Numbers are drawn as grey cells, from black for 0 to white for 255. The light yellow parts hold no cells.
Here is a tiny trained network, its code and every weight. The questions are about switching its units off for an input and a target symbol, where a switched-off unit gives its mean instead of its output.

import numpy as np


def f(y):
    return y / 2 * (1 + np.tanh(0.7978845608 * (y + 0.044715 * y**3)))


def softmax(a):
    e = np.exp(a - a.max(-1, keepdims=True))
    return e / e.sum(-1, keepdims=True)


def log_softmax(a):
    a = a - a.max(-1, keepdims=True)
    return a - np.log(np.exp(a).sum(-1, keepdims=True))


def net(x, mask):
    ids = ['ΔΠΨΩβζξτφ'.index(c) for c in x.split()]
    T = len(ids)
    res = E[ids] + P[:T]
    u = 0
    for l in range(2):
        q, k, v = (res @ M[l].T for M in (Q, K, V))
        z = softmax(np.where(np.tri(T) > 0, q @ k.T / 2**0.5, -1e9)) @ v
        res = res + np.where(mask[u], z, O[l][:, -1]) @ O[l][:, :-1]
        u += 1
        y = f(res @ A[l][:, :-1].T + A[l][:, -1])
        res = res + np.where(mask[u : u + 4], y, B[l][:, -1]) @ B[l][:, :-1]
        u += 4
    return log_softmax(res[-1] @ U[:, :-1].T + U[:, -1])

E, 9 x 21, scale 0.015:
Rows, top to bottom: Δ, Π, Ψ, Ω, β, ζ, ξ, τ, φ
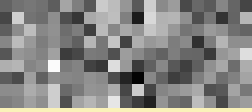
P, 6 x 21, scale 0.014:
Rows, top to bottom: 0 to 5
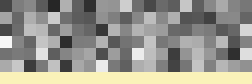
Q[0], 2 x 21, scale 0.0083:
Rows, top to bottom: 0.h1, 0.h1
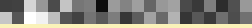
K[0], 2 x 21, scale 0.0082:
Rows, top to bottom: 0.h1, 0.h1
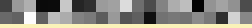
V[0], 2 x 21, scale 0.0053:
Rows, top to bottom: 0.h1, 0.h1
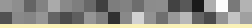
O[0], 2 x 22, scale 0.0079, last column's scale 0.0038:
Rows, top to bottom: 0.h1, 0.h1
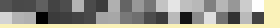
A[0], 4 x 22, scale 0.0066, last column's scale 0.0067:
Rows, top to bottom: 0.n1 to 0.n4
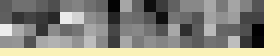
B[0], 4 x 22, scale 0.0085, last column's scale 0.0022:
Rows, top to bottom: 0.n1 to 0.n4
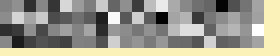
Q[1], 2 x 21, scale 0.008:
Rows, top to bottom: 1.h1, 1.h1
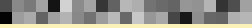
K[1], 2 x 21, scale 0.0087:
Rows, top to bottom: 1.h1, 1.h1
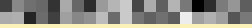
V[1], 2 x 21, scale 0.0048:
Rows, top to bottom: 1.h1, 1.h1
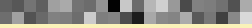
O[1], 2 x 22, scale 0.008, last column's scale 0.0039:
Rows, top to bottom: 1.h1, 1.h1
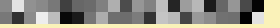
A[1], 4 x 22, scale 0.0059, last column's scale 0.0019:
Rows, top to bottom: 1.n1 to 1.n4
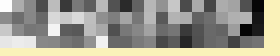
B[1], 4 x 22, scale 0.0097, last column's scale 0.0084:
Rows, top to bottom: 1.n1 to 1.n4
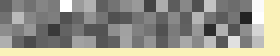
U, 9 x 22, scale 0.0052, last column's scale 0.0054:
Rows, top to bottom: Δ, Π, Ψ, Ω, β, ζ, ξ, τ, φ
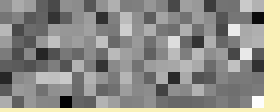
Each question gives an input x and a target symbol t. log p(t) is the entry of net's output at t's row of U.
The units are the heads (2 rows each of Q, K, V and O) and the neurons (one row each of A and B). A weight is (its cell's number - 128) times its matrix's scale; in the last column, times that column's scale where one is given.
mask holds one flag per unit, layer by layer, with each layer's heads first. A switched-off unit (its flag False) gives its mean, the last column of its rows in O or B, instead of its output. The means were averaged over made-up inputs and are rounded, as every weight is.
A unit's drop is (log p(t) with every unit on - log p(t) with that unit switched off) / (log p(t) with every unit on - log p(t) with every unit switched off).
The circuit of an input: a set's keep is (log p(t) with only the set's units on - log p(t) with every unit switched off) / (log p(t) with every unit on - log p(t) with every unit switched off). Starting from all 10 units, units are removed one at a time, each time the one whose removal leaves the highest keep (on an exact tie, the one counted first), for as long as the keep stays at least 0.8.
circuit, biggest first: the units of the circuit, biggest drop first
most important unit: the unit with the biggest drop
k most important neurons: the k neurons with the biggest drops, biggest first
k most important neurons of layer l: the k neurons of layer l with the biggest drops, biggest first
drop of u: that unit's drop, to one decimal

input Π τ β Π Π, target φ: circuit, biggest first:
[1.h1 1.n1]
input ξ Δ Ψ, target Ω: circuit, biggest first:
[0.n2 1.h1]
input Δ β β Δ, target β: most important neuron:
[0.n3]
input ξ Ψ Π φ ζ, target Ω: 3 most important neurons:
[0.n2 0.n1 1.n3]
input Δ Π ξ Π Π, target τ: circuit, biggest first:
[1.h1 0.n2 1.n2 0.h1]
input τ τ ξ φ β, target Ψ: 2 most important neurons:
[1.n4 0.n3]
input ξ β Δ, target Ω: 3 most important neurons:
[0.n2 0.n1 1.n3]
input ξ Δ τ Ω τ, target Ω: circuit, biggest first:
[0.n2 1.h1]
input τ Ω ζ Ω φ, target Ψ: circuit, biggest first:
[0.h1 1.n4 0.n3 1.n2]
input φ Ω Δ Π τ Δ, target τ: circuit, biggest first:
[0.n3 0.h1 1.n2 1.h1]
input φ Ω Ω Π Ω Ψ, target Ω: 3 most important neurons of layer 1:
[1.n1 1.n3 1.n2]
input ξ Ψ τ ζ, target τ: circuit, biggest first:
[0.n3 0.h1 1.n2 1.h1]
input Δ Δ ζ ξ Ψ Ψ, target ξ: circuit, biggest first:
[1.n1 1.h1]
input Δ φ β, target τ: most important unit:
1.h1
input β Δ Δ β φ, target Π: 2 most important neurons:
[0.n1 1.n1]
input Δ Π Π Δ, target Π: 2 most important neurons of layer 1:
[1.n1 1.n3]
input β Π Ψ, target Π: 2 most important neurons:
[0.n1 1.n1]
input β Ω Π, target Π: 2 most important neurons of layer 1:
[1.n1 1.n4]
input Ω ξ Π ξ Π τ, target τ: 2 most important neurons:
[0.n3 1.n2]
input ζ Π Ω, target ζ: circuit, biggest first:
[0.h1]
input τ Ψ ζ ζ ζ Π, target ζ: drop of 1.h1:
0.0
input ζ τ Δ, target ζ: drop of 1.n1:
0.1
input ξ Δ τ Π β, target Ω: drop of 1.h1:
0.8
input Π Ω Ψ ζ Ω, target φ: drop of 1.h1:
0.5
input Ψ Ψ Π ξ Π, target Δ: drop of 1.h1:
0.8
